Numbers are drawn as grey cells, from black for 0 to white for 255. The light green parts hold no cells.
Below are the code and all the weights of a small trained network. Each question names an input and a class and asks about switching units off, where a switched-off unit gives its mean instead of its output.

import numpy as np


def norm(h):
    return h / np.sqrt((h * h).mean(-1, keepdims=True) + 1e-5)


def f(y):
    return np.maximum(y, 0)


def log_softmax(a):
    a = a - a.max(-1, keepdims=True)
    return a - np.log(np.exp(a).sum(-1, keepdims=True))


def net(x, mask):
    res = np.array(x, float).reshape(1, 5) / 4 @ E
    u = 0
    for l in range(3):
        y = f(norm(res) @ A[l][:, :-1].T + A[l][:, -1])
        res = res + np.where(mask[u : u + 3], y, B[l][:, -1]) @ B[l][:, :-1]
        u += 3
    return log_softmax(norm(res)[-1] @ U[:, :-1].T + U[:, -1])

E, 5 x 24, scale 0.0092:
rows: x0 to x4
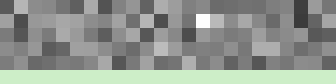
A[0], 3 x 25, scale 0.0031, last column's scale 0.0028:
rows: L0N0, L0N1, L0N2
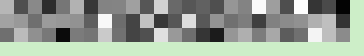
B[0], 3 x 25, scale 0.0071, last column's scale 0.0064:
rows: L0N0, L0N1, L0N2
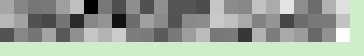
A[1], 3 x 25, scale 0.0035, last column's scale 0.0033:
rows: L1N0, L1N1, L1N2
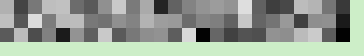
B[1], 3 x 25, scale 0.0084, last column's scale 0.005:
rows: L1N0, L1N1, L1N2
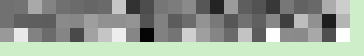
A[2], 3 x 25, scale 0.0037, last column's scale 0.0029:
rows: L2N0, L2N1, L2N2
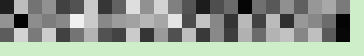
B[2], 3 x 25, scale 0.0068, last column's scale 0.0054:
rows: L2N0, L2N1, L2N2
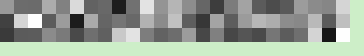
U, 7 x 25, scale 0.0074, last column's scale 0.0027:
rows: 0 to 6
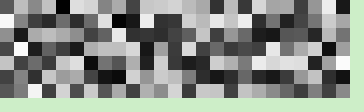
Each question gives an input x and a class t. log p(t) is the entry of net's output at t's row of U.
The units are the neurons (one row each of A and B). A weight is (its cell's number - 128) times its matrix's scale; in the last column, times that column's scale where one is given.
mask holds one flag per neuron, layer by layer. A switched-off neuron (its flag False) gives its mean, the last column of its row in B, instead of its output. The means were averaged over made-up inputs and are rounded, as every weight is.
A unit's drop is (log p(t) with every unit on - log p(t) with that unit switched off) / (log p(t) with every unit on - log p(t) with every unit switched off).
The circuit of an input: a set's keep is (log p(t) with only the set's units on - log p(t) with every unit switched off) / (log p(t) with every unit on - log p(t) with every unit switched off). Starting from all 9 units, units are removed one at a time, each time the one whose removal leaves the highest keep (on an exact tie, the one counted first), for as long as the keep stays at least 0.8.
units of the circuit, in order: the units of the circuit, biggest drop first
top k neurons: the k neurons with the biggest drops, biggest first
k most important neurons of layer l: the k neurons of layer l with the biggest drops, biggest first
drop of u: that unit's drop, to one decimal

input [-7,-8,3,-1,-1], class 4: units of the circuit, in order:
(L0N0)
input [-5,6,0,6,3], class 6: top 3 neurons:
(L2N1 L1N1 L0N0)
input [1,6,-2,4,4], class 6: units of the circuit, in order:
(L2N1 L1N1 L0N2)
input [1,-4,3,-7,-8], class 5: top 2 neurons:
(L1N2 L2N0)
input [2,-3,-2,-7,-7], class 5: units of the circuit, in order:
(L2N0 L1N2)
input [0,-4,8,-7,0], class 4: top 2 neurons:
(L0N0 L1N2)
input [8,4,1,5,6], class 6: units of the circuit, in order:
(L1N2 L0N2)
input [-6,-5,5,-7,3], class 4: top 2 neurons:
(L0N0 L0N2)
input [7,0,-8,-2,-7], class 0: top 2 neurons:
(L0N2 L1N2)
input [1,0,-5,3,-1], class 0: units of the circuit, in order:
(L0N2 L2N2)
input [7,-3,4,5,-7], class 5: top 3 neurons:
(L2N0 L1N2 L1N0)
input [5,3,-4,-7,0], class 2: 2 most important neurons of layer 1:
(L1N0 L1N2)
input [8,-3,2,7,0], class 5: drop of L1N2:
0.3
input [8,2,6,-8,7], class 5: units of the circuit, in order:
(L1N2)
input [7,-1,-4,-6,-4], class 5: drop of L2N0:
0.6
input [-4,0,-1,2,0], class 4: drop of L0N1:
-0.1
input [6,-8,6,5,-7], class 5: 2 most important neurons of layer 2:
(L2N0 L2N2)
